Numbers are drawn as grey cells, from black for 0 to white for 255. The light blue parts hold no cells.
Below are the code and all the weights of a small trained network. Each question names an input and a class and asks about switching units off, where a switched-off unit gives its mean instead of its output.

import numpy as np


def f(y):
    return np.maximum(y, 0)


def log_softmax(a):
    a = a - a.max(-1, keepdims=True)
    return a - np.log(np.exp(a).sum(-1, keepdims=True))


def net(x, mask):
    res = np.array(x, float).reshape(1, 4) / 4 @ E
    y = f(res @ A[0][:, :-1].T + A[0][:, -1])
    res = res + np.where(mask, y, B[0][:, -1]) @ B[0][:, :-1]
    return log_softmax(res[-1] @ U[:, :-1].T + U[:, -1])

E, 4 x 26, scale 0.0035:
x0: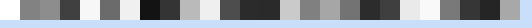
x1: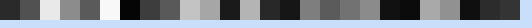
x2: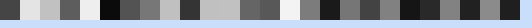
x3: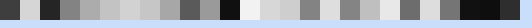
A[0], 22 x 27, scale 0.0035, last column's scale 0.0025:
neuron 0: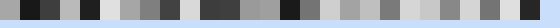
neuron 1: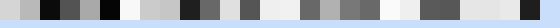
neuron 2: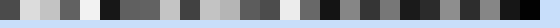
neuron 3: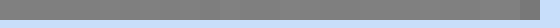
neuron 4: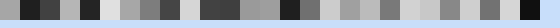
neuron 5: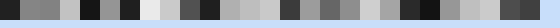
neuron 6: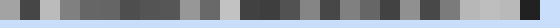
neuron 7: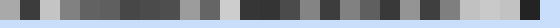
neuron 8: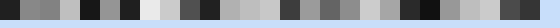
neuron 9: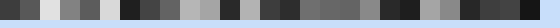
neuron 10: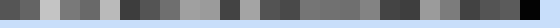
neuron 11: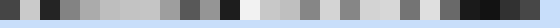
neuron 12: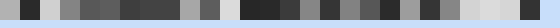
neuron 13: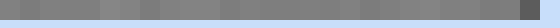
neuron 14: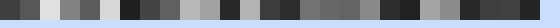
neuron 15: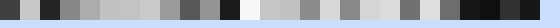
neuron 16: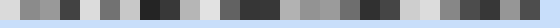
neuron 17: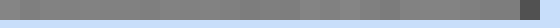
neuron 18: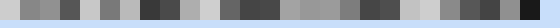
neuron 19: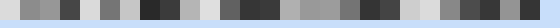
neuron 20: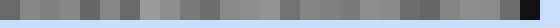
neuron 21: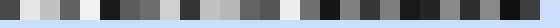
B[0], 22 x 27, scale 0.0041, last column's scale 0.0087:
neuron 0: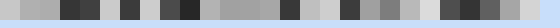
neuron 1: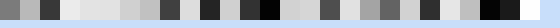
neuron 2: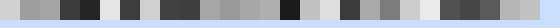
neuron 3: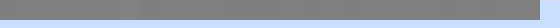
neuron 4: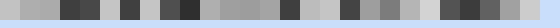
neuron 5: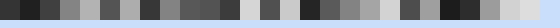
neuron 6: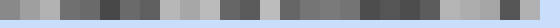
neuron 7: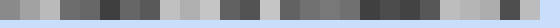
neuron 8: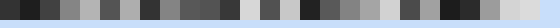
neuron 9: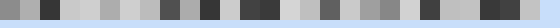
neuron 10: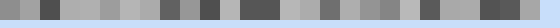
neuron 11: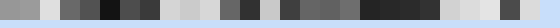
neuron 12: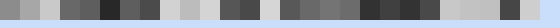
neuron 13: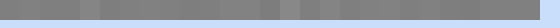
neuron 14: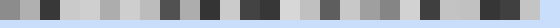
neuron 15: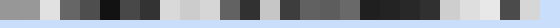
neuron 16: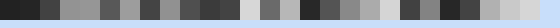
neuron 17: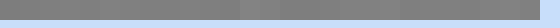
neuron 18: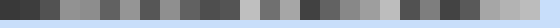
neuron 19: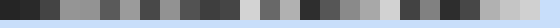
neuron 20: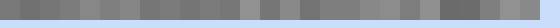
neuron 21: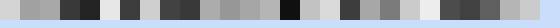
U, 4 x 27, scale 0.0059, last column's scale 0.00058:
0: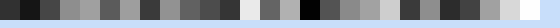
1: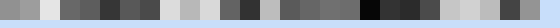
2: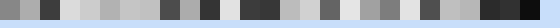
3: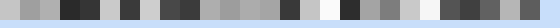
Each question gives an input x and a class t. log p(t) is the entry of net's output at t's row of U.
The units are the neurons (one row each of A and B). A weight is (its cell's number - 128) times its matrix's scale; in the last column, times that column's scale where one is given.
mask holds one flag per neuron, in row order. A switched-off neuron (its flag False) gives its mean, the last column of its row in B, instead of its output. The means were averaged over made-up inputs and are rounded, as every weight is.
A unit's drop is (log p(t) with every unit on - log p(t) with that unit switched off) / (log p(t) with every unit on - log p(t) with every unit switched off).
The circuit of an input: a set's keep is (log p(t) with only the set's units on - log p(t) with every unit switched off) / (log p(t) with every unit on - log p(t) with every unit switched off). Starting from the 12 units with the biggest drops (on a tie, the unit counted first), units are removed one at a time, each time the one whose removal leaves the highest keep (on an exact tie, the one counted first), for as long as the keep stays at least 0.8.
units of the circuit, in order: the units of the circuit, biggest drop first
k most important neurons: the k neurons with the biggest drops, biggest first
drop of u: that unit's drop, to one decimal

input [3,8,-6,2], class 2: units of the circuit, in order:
(neuron 14)
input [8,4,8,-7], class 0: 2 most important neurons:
(neuron 16; neuron 19)
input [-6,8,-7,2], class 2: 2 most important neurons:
(neuron 14; neuron 9)
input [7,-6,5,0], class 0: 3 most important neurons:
(neuron 16; neuron 19; neuron 18)
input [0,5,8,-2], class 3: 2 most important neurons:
(neuron 21; neuron 2)
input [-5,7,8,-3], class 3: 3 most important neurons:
(neuron 21; neuron 2; neuron 1)
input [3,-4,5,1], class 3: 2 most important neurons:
(neuron 21; neuron 2)
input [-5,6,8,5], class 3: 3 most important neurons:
(neuron 21; neuron 2; neuron 1)
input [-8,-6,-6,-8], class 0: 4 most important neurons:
(neuron 5; neuron 8; neuron 11; neuron 15)
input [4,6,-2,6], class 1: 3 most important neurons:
(neuron 15; neuron 11; neuron 1)
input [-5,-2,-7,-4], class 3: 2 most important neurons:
(neuron 0; neuron 4)
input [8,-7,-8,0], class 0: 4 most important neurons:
(neuron 16; neuron 19; neuron 18; neuron 21)
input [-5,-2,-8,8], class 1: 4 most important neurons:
(neuron 15; neuron 11; neuron 21; neuron 2)
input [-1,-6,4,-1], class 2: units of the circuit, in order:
(neuron 1)
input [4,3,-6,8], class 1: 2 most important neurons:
(neuron 15; neuron 11)
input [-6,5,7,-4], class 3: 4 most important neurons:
(neuron 21; neuron 2; neuron 16; neuron 19)
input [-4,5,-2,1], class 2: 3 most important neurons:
(neuron 14; neuron 9; neuron 16)
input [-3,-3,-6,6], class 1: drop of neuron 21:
0.2
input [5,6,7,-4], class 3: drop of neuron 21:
1.0
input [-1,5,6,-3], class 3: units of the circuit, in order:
(neuron 21)
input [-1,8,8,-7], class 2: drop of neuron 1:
-0.1
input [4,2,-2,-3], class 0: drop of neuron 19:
0.1
